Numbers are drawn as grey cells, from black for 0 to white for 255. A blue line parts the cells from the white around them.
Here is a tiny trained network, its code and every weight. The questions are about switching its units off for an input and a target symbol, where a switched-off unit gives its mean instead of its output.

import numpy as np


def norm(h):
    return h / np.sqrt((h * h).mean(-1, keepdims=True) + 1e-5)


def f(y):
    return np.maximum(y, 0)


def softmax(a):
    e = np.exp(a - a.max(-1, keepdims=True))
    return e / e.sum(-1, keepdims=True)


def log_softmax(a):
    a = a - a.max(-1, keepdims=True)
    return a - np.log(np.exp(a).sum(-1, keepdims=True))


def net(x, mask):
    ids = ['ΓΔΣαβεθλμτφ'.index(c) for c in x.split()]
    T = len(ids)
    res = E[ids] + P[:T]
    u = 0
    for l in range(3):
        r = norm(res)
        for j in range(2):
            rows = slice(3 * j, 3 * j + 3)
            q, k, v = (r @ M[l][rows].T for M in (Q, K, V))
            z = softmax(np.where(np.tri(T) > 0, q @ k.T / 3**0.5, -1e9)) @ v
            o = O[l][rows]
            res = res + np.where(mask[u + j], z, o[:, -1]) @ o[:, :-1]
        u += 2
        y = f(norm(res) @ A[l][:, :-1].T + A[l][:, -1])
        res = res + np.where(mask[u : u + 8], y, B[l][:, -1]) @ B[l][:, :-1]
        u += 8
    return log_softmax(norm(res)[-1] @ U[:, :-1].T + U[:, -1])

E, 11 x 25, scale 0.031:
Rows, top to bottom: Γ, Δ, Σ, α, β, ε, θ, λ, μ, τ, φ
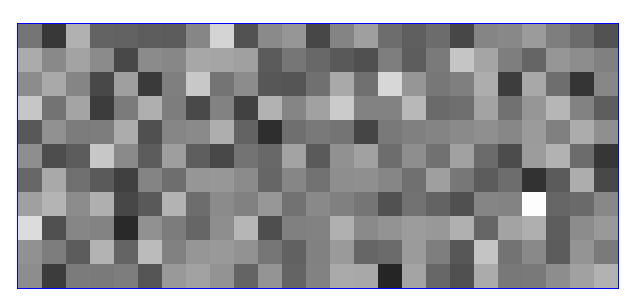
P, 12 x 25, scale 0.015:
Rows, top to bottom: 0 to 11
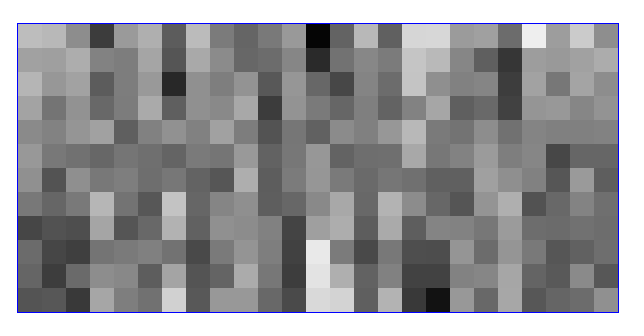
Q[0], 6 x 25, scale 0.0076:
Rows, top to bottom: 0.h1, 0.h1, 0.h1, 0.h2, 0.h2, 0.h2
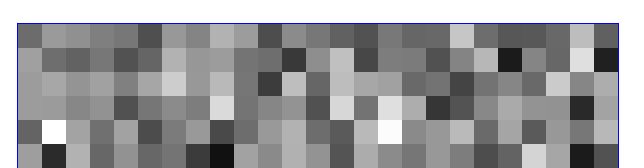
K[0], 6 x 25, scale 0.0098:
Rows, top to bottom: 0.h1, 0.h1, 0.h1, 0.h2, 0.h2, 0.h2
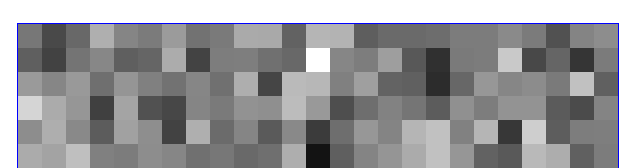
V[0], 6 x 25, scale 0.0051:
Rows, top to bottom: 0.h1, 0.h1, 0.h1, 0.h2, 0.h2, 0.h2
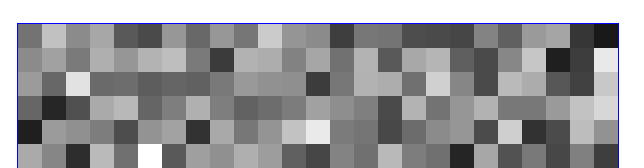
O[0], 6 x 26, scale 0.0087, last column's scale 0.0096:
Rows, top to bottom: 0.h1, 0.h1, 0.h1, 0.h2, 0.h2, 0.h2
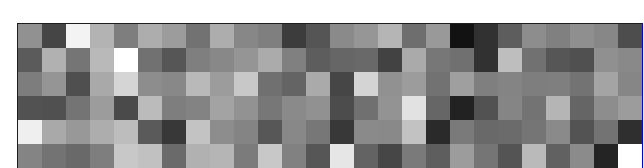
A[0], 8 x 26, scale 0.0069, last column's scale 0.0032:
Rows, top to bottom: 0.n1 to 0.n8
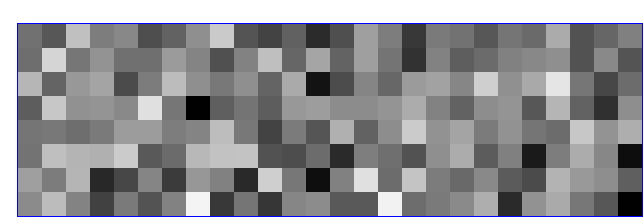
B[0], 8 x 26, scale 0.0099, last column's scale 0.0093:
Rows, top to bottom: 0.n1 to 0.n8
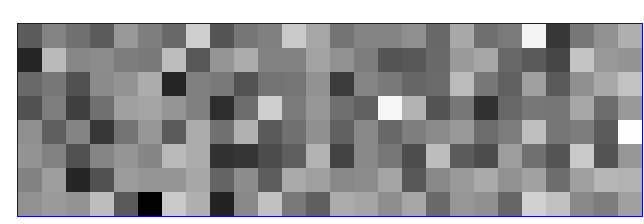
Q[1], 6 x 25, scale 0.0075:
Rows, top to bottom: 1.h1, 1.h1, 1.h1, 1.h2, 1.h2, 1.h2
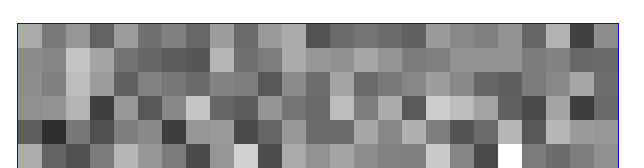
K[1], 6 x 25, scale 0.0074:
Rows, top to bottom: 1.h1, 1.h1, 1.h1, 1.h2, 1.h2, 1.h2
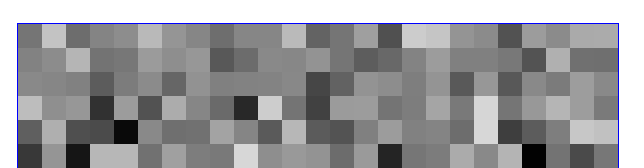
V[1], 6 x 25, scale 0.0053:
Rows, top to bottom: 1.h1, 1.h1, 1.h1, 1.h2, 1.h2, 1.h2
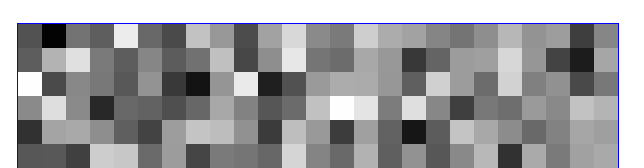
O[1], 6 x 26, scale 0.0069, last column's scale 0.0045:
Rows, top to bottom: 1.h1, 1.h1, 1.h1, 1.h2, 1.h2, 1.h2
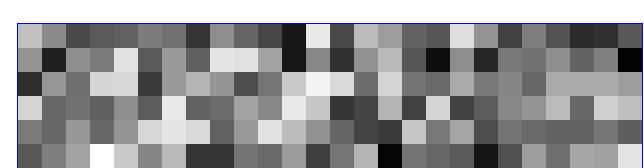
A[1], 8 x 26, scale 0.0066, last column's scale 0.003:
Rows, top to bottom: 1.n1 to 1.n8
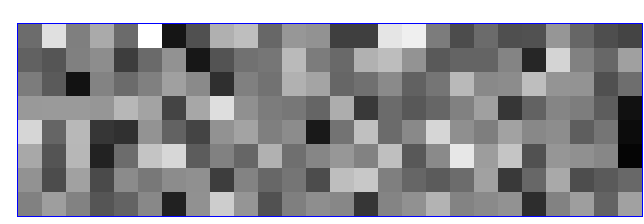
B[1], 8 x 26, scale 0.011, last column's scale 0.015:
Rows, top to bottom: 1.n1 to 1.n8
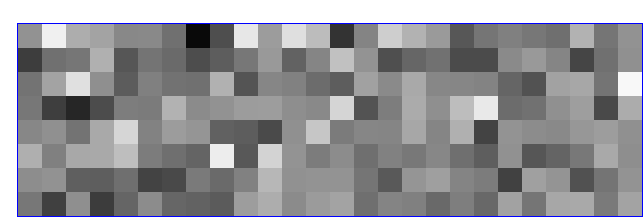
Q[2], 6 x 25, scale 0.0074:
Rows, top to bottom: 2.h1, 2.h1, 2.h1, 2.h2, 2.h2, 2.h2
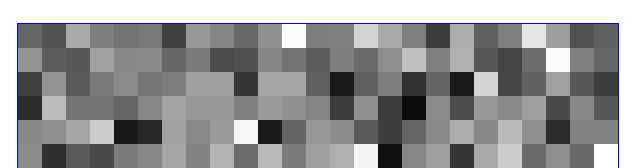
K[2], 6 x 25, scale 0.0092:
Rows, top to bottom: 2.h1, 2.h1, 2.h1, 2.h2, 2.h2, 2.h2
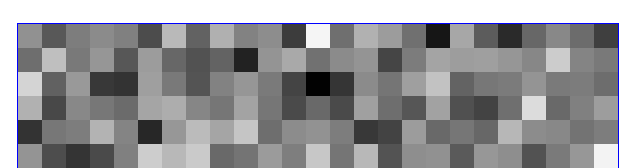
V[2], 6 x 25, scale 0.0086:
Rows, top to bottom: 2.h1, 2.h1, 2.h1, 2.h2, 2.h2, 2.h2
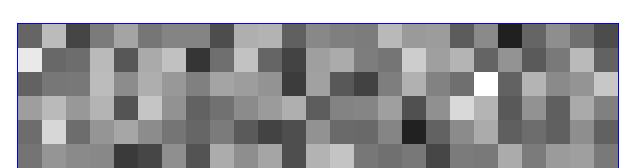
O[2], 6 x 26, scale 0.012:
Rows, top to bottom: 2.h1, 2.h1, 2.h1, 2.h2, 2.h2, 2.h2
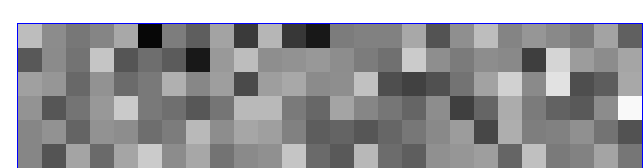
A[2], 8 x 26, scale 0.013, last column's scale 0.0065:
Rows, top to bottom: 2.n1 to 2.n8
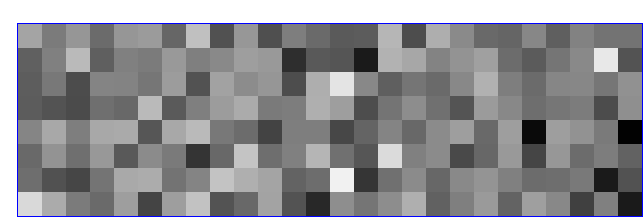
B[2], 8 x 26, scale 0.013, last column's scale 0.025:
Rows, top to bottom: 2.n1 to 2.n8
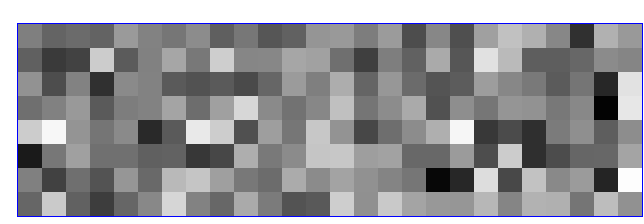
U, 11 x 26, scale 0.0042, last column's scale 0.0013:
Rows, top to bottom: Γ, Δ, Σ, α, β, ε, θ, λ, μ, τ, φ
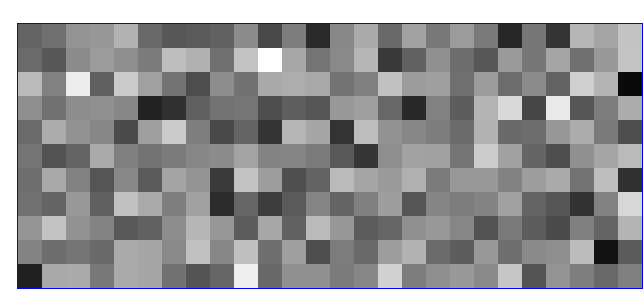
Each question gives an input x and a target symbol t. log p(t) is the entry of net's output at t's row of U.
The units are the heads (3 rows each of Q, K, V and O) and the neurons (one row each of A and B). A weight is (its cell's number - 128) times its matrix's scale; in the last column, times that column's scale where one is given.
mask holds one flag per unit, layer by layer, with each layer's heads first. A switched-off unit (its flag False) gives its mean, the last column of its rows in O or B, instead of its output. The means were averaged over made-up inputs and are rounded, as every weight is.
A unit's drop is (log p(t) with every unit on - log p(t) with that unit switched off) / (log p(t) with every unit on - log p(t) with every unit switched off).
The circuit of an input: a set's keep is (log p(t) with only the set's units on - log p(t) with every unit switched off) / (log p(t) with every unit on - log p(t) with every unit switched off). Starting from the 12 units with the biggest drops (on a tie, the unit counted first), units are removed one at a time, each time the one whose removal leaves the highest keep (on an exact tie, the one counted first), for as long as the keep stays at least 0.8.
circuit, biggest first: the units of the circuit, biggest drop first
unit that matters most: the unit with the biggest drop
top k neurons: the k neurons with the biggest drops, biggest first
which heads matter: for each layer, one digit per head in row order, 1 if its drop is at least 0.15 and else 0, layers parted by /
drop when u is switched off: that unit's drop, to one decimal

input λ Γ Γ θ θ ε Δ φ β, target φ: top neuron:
(2.n6)
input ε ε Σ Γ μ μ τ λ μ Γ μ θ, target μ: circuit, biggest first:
(0.h2; 2.n5; 0.n6)
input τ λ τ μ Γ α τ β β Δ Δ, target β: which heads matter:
11 / 00 / 01
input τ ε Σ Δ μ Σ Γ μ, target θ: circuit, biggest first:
(2.h1; 2.n8)
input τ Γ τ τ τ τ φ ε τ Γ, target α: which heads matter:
01 / 10 / 10
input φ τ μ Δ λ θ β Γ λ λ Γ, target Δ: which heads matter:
11 / 00 / 10
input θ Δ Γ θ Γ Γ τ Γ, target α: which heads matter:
01 / 00 / 11
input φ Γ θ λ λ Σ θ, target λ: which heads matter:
10 / 00 / 00
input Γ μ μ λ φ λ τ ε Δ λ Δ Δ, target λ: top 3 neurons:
(0.n6; 0.n1; 2.n1)
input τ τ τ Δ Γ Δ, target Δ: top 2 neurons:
(0.n8; 1.n4)
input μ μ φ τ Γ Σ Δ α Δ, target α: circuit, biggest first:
(0.h2; 1.h2; 2.n7; 2.n4)
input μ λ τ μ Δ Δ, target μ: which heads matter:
10 / 00 / 00
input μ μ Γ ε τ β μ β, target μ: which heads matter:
00 / 00 / 00
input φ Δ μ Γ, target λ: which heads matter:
00 / 10 / 10
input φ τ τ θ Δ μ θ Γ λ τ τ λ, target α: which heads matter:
11 / 01 / 10
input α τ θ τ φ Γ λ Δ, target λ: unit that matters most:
0.n6
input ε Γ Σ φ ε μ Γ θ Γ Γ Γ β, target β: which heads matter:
11 / 00 / 01
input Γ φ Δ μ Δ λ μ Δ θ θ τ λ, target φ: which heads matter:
11 / 00 / 10
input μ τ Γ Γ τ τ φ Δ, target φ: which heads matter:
01 / 00 / 00
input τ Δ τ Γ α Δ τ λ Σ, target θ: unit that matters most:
2.n8
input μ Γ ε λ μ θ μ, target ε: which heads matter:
00 / 00 / 10
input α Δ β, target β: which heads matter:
11 / 00 / 00
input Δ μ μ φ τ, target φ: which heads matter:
01 / 00 / 00
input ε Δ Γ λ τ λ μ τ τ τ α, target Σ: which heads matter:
01 / 01 / 01
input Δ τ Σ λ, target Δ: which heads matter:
10 / 00 / 00
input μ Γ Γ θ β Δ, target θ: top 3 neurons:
(0.n8; 2.n8; 2.n7)
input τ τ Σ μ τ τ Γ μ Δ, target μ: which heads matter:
01 / 00 / 00
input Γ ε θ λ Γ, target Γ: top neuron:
(0.n1)
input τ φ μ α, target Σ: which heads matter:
00 / 00 / 10
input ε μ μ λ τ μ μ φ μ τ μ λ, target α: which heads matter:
10 / 01 / 10
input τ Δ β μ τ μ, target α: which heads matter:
00 / 00 / 10
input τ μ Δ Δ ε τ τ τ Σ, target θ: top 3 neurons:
(0.n8; 2.n8; 2.n7)
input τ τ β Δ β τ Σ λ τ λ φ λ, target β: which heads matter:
01 / 10 / 01
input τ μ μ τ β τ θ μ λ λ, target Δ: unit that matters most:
2.h2
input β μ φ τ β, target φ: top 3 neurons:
(1.n1; 2.n7; 2.n6)
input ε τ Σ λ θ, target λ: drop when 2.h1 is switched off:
0.1
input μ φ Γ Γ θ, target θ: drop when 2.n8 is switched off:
0.3
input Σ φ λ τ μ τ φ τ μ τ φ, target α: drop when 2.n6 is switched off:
-0.1
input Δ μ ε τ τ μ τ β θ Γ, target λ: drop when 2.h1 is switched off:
1.0
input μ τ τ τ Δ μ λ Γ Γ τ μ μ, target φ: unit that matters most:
1.h1
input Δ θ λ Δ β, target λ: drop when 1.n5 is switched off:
0.0
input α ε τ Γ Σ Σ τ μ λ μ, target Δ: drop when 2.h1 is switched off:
0.1
